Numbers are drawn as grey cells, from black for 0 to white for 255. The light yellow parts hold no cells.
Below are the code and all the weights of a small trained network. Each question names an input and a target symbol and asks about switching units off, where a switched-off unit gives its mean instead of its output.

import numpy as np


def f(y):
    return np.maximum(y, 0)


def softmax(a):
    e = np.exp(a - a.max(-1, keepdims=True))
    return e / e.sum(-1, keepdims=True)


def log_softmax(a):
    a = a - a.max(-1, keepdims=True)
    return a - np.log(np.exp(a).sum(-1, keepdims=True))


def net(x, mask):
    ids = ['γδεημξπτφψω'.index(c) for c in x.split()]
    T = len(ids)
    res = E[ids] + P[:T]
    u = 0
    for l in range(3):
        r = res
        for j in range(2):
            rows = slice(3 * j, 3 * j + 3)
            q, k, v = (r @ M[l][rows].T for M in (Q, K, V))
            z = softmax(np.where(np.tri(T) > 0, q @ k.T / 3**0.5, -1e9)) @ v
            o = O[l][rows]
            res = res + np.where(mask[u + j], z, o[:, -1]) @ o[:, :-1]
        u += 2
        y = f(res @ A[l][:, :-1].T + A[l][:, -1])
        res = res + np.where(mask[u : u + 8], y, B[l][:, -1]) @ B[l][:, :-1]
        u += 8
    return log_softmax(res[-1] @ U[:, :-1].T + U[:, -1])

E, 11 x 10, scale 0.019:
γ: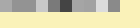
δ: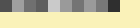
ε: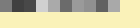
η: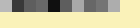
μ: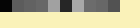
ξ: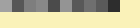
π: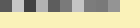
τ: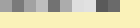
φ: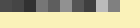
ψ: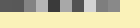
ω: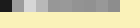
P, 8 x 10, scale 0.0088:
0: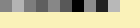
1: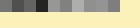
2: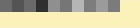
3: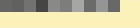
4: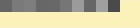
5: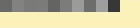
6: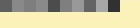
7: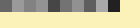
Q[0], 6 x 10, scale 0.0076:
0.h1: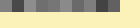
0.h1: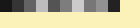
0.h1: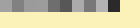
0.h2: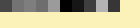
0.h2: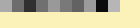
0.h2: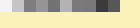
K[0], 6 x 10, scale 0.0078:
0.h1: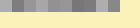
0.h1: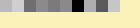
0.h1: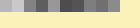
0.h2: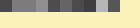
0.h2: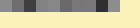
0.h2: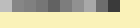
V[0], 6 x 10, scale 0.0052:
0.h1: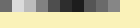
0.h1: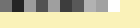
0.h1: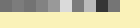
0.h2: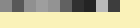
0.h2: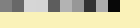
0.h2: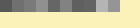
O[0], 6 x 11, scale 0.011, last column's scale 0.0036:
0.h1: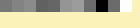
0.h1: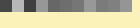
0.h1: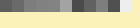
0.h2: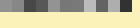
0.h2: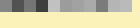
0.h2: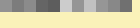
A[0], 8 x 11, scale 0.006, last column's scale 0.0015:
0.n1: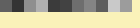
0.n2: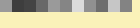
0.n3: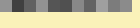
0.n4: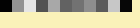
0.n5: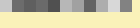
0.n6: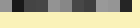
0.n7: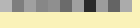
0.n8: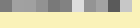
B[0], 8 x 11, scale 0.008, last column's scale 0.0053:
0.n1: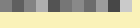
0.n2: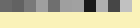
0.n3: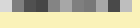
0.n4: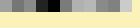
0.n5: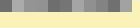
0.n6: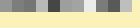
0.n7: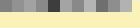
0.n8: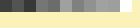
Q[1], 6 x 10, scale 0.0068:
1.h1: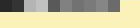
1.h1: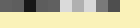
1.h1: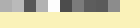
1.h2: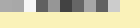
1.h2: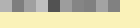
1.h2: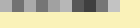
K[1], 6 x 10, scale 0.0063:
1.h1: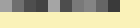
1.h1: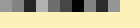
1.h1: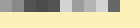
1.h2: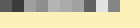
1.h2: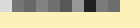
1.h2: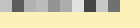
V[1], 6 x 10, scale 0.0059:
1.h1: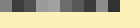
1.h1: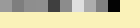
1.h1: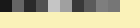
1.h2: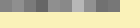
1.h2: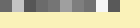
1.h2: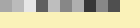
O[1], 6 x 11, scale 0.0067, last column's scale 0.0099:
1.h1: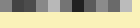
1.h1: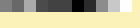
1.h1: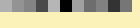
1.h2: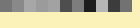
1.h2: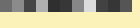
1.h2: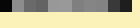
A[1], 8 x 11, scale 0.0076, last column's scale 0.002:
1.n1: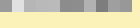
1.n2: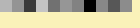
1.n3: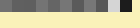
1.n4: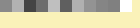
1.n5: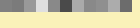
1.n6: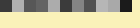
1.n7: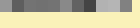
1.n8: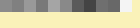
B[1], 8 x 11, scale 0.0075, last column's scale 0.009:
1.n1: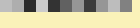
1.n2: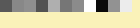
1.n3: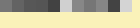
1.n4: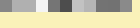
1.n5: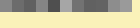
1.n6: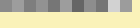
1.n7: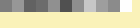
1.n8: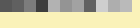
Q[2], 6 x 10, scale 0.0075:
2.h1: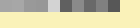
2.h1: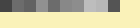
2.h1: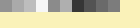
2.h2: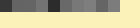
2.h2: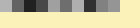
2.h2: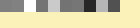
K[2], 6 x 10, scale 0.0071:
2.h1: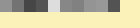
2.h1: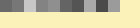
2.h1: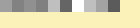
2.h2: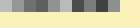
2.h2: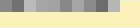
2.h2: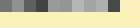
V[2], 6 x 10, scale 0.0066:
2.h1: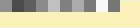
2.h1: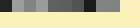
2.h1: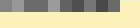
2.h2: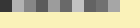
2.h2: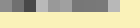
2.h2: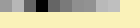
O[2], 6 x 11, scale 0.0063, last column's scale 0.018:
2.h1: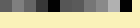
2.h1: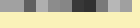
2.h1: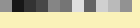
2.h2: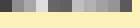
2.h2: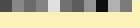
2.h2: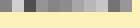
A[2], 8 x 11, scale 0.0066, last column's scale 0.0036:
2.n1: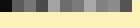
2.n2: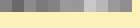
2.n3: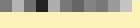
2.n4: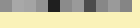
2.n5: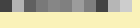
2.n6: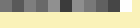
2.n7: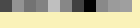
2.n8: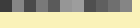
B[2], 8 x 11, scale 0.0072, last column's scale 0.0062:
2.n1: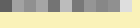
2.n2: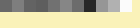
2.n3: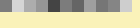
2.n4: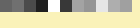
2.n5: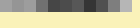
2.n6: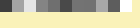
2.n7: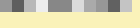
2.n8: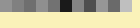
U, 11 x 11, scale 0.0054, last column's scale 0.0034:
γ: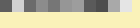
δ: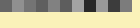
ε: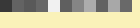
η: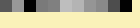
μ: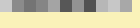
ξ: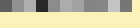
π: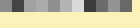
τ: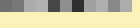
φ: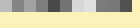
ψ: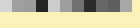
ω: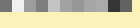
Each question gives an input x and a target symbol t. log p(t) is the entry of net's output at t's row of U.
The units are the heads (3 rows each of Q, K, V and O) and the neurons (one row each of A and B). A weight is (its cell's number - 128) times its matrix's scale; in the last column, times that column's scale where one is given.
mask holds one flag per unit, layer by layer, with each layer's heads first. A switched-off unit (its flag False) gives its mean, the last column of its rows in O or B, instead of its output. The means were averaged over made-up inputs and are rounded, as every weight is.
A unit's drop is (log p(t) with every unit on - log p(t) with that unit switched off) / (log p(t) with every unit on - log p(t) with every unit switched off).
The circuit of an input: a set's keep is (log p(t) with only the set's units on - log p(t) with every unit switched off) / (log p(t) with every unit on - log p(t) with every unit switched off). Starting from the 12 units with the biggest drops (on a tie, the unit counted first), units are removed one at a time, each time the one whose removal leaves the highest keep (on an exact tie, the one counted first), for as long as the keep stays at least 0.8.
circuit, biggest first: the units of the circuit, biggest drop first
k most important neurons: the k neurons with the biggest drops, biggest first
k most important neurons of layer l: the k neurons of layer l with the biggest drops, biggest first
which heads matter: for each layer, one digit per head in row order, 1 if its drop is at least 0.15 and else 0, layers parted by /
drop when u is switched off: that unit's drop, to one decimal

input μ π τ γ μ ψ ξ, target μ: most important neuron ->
1.n7
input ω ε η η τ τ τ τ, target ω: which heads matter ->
10 / 10 / 10
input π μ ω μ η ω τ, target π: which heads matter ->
01 / 00 / 00
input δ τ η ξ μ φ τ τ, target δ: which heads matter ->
00 / 11 / 10
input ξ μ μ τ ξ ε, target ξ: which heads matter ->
10 / 01 / 10
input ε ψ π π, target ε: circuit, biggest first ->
1.n2, 2.h2
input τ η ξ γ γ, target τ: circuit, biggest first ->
2.h1, 1.h1
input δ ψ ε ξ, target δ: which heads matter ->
00 / 11 / 11
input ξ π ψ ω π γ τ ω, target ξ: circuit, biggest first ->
0.h2, 0.n4, 2.n2
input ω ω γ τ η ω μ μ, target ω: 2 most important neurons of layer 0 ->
0.n4, 0.n8
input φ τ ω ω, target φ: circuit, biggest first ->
1.h2, 0.n4
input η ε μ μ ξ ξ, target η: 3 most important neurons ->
1.n3, 1.n7, 1.n2
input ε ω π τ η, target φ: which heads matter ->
00 / 01 / 00
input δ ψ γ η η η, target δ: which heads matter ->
10 / 11 / 10
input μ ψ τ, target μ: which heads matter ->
10 / 10 / 11
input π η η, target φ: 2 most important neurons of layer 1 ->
1.n2, 1.n8
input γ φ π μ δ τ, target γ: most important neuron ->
1.n1
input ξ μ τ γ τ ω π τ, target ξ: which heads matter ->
11 / 01 / 10
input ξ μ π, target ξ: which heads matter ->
10 / 01 / 10
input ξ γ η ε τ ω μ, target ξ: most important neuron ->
2.n1
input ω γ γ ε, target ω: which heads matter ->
00 / 10 / 10
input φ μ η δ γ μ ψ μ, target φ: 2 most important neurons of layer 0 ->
0.n2, 0.n4
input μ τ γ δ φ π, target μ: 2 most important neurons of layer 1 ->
1.n7, 1.n6
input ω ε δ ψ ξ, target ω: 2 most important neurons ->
0.n4, 1.n8
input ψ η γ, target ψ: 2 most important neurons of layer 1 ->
1.n3, 1.n8
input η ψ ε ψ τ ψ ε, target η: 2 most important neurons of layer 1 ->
1.n3, 1.n7
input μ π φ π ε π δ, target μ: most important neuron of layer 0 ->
0.n1
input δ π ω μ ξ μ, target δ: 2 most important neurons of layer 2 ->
2.n6, 2.n8
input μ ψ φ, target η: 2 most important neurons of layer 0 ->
0.n6, 0.n4
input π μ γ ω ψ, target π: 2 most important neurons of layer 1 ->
1.n2, 1.n7
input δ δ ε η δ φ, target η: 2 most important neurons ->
0.n6, 0.n3
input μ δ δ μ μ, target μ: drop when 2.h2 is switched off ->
0.1
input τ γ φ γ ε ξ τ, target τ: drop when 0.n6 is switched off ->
0.1
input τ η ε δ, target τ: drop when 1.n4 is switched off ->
0.0
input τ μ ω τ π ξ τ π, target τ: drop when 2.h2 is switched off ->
0.1
